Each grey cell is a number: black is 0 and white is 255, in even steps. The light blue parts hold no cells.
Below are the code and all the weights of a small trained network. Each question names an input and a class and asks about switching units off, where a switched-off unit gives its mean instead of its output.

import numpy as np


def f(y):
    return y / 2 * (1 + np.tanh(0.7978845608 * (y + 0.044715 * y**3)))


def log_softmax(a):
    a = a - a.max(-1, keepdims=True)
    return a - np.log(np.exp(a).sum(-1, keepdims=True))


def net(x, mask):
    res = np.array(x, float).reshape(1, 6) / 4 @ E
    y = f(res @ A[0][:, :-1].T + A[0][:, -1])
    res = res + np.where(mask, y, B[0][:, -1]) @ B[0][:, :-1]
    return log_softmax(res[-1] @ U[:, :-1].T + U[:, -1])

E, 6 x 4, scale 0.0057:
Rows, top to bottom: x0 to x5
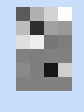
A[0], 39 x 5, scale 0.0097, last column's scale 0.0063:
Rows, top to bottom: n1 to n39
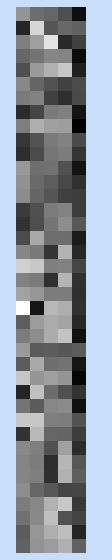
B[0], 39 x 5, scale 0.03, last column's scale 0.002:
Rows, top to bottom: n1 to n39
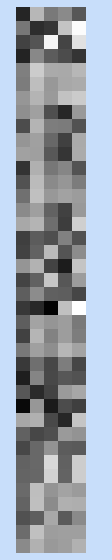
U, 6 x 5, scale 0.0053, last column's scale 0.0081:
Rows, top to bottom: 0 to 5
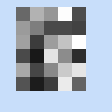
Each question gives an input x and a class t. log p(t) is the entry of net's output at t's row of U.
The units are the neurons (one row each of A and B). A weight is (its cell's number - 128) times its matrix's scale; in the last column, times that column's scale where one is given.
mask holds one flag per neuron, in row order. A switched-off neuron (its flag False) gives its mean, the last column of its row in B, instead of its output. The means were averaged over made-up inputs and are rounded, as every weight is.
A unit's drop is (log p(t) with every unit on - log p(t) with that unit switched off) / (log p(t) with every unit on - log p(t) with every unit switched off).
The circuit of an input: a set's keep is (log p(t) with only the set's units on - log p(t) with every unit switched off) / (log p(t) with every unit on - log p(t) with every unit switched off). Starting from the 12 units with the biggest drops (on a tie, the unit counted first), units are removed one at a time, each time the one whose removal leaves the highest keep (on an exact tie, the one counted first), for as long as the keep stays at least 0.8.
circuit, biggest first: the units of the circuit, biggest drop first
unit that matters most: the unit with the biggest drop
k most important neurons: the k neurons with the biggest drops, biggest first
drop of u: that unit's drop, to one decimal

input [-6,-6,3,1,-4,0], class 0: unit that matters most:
n7
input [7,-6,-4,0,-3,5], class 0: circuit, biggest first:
(n5, n38)
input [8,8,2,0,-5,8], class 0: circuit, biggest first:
(n36, n24)
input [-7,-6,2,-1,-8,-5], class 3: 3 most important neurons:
(n3, n37, n28)
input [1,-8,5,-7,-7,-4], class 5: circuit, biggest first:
(n2, n28)
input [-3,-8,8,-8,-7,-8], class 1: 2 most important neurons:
(n30, n19)
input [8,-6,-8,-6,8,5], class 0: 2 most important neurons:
(n5, n38)
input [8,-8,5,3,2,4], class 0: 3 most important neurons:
(n5, n38, n39)
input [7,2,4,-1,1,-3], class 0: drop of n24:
0.0
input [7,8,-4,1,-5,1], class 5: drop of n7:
0.1
